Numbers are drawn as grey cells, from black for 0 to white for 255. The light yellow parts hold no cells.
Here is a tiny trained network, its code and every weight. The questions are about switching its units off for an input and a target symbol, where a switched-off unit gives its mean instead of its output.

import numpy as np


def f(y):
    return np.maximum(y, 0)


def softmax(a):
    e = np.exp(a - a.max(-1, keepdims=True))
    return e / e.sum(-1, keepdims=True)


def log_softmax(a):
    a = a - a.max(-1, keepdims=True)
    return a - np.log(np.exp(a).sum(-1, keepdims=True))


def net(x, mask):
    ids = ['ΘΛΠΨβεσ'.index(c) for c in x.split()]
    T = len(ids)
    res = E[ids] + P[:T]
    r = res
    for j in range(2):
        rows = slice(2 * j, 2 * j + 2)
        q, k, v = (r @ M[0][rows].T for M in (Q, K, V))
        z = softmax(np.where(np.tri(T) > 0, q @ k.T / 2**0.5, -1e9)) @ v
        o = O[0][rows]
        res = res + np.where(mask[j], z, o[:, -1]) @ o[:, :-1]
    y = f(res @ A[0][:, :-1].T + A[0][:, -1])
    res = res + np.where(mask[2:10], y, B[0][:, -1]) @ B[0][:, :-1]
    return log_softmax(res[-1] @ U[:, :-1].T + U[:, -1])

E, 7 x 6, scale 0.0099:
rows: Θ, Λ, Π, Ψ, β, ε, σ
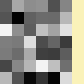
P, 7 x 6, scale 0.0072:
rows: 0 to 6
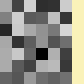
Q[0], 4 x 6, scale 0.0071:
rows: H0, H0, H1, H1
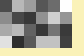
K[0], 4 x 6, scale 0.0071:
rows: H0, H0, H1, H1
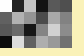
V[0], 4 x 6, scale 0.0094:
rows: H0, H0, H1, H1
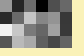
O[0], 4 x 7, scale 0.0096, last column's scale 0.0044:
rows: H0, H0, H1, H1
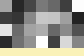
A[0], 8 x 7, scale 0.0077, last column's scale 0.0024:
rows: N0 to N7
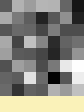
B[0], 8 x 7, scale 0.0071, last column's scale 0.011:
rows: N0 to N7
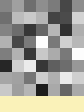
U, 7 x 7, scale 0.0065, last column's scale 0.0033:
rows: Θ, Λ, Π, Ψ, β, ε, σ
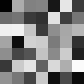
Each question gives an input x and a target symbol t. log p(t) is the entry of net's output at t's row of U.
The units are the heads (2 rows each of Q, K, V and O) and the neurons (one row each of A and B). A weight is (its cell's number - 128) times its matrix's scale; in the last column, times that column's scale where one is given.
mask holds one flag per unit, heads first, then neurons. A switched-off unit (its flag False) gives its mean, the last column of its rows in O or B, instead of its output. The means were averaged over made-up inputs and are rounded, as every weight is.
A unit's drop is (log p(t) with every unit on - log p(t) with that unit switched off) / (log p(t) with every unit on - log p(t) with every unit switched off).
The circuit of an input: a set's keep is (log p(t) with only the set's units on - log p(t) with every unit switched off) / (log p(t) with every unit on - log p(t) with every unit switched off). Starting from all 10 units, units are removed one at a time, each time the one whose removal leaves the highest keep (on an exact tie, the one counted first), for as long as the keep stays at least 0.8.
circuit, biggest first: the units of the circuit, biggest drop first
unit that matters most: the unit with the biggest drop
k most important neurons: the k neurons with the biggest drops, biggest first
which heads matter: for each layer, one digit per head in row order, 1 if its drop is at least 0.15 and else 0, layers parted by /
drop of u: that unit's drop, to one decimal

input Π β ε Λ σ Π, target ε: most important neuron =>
(N5)
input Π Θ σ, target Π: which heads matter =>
11
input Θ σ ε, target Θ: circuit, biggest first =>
(H1 N7)
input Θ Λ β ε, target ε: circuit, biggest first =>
(H0 N3)
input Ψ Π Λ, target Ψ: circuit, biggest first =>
(H0 H1 N4)
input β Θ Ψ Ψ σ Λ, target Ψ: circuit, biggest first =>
(H1 N4 H0)
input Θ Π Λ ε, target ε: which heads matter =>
11
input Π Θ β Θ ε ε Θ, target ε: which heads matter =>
10
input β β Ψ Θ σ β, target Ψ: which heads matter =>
11
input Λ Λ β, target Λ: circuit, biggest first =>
(H1 H0 N2)
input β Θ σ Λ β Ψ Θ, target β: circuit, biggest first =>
(H0 N1 N6 H1)
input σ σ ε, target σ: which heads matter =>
10
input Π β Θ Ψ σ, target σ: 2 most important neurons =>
(N1 N4)
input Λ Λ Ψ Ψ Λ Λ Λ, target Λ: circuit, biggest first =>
(H1 N7 H0 N2)
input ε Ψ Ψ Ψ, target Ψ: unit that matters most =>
H0
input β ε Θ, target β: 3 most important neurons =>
(N1 N6 N5)
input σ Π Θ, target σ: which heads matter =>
10
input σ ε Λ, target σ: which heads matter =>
10
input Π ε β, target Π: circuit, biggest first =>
(H1 H0)
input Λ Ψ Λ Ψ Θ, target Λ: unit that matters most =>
H0
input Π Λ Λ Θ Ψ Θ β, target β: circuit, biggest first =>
(N6 N3 N5)
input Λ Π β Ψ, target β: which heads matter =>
00
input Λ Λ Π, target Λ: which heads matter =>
11
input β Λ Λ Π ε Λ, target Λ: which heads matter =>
01
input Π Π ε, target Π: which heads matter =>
11
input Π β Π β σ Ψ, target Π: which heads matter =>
10
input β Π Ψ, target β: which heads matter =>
10
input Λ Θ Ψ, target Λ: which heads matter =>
11
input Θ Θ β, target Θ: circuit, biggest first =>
(H1)
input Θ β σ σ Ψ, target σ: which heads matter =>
10
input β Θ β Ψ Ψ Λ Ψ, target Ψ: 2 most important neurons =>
(N3 N4)
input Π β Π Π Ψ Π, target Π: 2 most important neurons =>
(N3 N4)
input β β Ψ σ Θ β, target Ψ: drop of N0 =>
0.0
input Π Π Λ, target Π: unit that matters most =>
H1
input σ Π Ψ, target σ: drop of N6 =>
-0.1
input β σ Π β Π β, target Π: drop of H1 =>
0.2
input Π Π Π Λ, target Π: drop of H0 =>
0.5
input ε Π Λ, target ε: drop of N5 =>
0.2
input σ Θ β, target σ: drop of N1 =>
0.1
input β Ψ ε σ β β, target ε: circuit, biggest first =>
(H0)
